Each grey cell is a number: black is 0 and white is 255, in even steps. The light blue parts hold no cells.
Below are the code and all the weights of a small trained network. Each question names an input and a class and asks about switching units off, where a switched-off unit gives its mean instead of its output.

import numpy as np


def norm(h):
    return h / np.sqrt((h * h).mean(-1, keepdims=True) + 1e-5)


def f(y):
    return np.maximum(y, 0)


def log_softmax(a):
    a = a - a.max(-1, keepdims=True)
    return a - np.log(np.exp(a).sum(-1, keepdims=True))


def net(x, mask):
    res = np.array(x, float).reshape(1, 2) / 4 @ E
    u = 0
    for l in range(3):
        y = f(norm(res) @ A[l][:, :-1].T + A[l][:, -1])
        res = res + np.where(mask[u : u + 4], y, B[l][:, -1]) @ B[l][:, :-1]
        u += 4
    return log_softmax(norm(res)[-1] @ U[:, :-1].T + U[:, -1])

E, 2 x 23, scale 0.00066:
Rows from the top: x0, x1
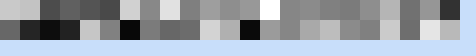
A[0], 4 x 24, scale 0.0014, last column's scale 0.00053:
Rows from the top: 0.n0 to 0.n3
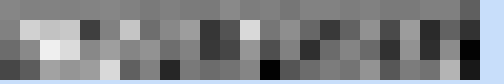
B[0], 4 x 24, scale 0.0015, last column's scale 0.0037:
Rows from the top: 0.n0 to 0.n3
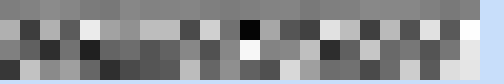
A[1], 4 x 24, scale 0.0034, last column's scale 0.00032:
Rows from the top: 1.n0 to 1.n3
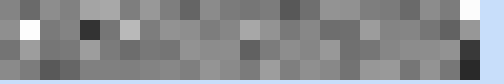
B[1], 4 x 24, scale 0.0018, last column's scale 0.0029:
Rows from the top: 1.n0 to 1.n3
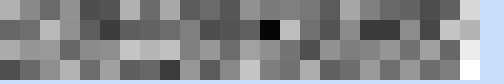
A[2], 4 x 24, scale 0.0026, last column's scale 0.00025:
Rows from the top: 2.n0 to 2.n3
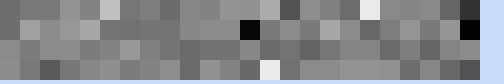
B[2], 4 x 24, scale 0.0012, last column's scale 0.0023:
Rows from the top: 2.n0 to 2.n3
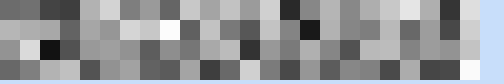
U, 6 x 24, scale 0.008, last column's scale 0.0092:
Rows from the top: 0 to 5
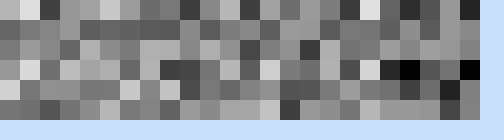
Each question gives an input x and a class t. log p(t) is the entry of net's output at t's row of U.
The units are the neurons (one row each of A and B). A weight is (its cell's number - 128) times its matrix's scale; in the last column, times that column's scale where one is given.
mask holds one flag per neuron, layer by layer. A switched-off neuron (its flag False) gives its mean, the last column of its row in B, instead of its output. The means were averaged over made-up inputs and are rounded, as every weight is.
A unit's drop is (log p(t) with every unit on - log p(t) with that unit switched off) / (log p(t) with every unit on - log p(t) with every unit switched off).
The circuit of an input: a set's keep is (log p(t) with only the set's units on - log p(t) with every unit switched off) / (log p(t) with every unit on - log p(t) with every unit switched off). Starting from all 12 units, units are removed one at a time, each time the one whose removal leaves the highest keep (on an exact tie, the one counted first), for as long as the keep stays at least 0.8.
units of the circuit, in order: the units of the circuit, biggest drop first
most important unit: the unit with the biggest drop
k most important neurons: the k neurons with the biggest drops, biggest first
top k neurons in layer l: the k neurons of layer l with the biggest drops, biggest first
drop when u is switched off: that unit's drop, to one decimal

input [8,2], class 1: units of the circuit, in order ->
[1.n1; 0.n1]
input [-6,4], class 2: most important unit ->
0.n2
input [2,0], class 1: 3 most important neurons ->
[0.n1; 1.n1; 0.n3]
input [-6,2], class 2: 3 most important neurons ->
[1.n3; 2.n1; 0.n2]
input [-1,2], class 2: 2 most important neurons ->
[0.n2; 0.n1]
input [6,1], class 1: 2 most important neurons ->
[1.n1; 0.n1]
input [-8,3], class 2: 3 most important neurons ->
[2.n1; 1.n3; 0.n2]
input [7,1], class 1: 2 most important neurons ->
[1.n1; 0.n1]
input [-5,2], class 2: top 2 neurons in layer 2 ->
[2.n1; 2.n3]
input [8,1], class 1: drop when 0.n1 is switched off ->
0.6
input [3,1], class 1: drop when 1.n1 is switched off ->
0.9
